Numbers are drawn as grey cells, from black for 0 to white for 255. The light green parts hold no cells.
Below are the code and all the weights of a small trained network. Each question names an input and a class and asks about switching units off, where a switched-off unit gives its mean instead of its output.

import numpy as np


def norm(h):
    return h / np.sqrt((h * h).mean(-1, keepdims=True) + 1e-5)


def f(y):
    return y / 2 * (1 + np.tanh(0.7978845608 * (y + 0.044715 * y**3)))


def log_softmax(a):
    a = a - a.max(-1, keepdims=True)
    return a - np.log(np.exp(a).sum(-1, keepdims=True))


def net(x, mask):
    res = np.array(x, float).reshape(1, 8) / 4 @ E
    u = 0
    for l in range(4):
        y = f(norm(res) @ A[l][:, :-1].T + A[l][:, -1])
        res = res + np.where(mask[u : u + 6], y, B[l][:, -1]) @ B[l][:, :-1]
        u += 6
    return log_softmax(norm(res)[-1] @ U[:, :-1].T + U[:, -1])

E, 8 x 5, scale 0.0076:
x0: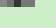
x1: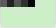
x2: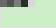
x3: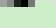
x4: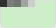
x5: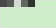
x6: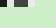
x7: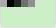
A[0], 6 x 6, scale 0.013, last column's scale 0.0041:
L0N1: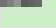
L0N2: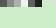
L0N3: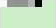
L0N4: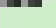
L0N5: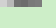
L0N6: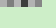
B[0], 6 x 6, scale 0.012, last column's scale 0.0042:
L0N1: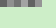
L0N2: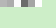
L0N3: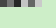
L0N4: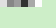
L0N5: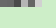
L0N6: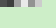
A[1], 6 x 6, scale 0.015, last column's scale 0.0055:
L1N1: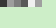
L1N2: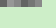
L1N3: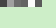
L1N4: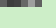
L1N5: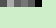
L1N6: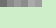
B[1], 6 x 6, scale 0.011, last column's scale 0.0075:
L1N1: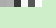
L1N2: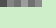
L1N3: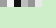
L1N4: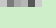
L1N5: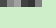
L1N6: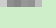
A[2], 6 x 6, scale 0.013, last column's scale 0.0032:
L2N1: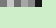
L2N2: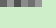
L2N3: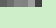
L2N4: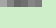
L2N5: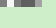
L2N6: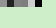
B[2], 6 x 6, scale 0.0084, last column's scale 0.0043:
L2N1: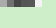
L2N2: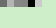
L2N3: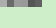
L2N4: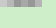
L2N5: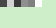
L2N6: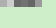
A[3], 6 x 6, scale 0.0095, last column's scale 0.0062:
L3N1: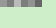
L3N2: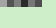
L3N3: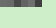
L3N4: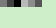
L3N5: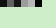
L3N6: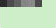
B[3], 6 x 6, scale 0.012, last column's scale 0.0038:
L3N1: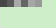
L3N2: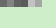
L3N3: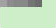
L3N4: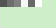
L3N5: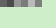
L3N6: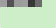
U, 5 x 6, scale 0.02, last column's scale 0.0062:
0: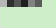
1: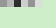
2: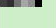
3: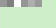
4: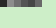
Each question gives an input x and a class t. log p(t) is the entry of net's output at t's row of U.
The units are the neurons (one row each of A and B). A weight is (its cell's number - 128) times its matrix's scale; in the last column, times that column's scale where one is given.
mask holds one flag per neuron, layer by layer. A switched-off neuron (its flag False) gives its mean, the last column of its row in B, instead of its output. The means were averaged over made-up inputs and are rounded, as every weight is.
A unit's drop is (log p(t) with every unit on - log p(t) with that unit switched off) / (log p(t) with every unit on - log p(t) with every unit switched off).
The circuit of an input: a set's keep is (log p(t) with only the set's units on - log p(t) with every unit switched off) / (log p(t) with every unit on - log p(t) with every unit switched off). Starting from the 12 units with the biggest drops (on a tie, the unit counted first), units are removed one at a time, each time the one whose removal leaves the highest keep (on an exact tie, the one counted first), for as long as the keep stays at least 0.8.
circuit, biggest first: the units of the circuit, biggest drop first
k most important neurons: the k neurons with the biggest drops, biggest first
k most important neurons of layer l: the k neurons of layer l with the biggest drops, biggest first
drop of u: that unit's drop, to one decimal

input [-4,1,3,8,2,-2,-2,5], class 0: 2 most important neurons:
(L1N1 L1N3)
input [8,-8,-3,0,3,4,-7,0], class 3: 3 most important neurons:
(L0N2 L1N3 L1N1)
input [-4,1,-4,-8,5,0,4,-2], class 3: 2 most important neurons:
(L0N2 L0N3)
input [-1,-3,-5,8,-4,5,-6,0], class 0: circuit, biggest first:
(L1N3 L1N1 L3N4)
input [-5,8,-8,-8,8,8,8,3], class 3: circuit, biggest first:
(L0N2)
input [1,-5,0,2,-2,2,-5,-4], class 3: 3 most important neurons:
(L1N3 L1N1 L0N2)
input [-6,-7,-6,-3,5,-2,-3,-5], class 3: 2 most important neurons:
(L0N2 L1N3)
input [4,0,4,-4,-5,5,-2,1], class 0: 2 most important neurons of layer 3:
(L3N4 L3N2)
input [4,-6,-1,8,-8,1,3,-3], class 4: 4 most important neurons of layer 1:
(L1N1 L1N3 L1N5 L1N6)
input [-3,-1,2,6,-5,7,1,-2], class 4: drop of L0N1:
0.2
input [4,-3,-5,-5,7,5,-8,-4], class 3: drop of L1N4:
0.0
